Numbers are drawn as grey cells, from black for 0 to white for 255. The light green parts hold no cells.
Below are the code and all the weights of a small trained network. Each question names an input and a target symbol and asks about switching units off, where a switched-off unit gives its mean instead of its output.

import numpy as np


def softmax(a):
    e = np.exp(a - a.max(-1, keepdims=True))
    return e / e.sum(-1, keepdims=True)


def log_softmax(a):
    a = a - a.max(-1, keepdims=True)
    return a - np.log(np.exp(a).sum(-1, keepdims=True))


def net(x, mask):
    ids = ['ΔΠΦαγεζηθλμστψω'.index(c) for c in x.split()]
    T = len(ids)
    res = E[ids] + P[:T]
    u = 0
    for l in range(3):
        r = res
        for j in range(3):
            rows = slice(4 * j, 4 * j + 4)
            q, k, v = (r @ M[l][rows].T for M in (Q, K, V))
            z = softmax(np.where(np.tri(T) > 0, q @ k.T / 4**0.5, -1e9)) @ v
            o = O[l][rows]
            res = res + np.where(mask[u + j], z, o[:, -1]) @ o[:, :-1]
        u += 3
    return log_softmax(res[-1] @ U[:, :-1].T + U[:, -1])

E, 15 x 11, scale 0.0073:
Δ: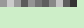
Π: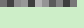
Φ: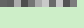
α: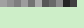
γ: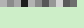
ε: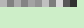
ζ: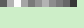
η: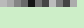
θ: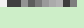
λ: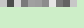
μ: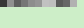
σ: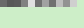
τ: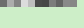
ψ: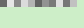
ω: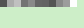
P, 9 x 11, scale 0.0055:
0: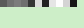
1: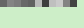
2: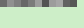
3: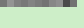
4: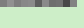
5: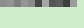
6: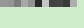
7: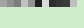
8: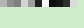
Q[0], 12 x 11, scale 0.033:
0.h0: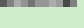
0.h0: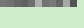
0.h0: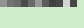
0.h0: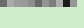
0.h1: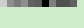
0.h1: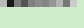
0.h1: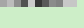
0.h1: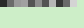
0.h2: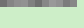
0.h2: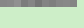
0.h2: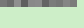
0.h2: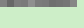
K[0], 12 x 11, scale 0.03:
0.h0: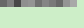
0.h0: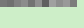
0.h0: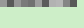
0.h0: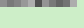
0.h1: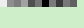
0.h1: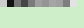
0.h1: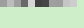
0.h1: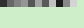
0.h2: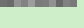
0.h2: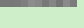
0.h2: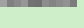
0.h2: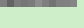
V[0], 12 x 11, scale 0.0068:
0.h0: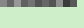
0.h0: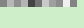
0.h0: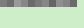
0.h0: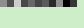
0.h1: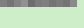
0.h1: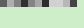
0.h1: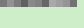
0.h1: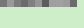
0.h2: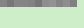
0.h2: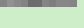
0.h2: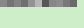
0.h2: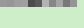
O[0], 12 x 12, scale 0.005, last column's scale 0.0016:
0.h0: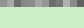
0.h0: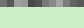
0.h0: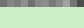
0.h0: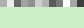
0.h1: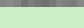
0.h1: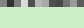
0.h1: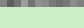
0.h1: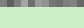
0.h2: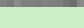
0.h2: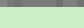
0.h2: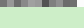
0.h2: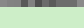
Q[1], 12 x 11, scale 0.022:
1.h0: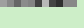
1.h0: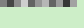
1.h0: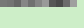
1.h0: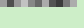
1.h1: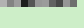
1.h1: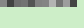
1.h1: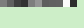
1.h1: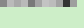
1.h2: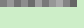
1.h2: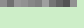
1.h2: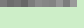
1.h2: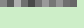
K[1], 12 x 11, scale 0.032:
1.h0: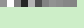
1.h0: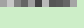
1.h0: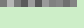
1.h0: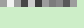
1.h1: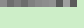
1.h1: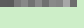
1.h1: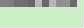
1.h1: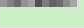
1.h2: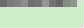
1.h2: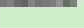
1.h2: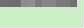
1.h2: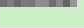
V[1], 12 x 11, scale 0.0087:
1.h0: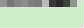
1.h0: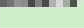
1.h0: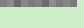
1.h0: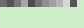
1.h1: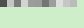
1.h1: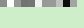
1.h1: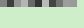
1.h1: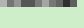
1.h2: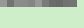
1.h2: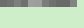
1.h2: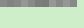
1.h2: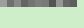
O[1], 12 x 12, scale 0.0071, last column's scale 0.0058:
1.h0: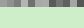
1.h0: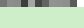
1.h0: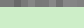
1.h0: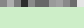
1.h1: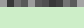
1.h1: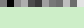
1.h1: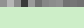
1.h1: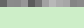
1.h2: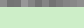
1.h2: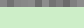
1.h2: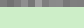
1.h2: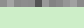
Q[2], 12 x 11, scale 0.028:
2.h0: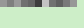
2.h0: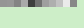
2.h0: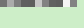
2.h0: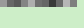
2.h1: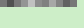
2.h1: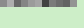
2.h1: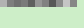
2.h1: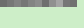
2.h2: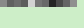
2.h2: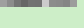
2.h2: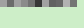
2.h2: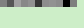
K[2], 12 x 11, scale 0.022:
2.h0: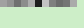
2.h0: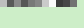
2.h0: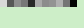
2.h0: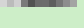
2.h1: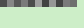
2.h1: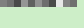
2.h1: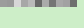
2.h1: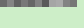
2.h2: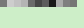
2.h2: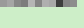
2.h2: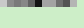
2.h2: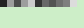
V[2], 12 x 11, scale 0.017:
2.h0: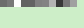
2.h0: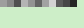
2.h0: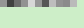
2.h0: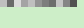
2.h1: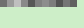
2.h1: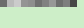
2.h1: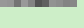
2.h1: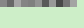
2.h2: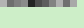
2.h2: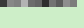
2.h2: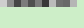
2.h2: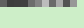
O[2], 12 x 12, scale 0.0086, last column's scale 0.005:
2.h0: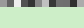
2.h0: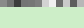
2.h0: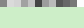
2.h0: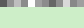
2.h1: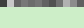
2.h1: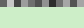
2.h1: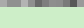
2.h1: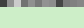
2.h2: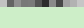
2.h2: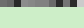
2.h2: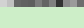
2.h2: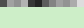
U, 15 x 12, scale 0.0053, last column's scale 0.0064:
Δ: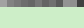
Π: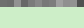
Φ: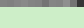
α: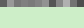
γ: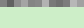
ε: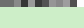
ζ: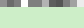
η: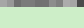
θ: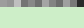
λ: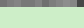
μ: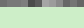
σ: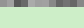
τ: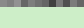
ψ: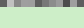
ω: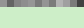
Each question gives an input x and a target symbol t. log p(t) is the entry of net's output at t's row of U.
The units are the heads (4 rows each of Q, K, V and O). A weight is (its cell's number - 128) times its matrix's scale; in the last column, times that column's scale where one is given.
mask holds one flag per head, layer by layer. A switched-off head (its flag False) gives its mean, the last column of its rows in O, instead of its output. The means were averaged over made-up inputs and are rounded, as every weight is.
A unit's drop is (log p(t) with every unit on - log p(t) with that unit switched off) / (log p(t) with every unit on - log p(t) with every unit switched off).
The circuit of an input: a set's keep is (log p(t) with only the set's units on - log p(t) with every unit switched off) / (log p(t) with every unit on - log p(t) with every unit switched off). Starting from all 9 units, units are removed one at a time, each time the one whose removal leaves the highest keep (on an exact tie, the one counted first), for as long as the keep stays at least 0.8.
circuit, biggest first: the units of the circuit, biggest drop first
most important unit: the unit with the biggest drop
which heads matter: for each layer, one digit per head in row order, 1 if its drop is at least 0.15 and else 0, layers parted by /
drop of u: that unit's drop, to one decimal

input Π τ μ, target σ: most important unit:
2.h2
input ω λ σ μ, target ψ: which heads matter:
110 / 000 / 101
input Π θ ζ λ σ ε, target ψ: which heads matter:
000 / 000 / 101
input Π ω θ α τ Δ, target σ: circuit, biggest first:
(2.h2 1.h1)
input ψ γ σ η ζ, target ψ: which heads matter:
010 / 000 / 101
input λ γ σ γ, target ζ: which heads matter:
010 / 100 / 000
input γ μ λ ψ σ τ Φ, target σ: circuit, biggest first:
(2.h2 1.h1)
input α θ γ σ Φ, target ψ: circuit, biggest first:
(2.h0 2.h2)
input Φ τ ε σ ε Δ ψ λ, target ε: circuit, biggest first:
(0.h1 1.h1 1.h0)
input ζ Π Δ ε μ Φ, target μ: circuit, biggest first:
(2.h0 2.h2)
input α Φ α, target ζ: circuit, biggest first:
(0.h1 1.h0)
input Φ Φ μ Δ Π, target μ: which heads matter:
000 / 010 / 101
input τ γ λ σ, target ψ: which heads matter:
010 / 000 / 101
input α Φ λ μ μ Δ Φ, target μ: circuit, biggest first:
(2.h0 1.h1)
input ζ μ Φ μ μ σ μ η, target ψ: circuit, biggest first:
(2.h0 2.h2 1.h1)
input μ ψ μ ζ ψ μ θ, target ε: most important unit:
0.h1
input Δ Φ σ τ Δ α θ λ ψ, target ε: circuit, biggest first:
(0.h1 1.h1 1.h0)
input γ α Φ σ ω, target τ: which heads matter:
000 / 000 / 100
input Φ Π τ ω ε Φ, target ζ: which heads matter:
000 / 100 / 000
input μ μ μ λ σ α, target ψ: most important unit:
2.h0
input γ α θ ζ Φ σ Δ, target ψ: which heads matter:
000 / 000 / 101
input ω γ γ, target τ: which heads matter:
010 / 000 / 100
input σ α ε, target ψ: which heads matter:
010 / 010 / 101
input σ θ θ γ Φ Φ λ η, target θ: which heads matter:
000 / 010 / 101
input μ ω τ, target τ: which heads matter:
010 / 010 / 100
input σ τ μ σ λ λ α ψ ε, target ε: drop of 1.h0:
0.1
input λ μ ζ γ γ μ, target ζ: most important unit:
1.h0
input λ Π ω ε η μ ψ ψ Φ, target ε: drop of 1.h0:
0.1
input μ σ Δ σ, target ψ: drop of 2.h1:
0.0
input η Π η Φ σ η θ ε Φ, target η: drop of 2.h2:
0.6
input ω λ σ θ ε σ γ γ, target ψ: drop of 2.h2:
0.3
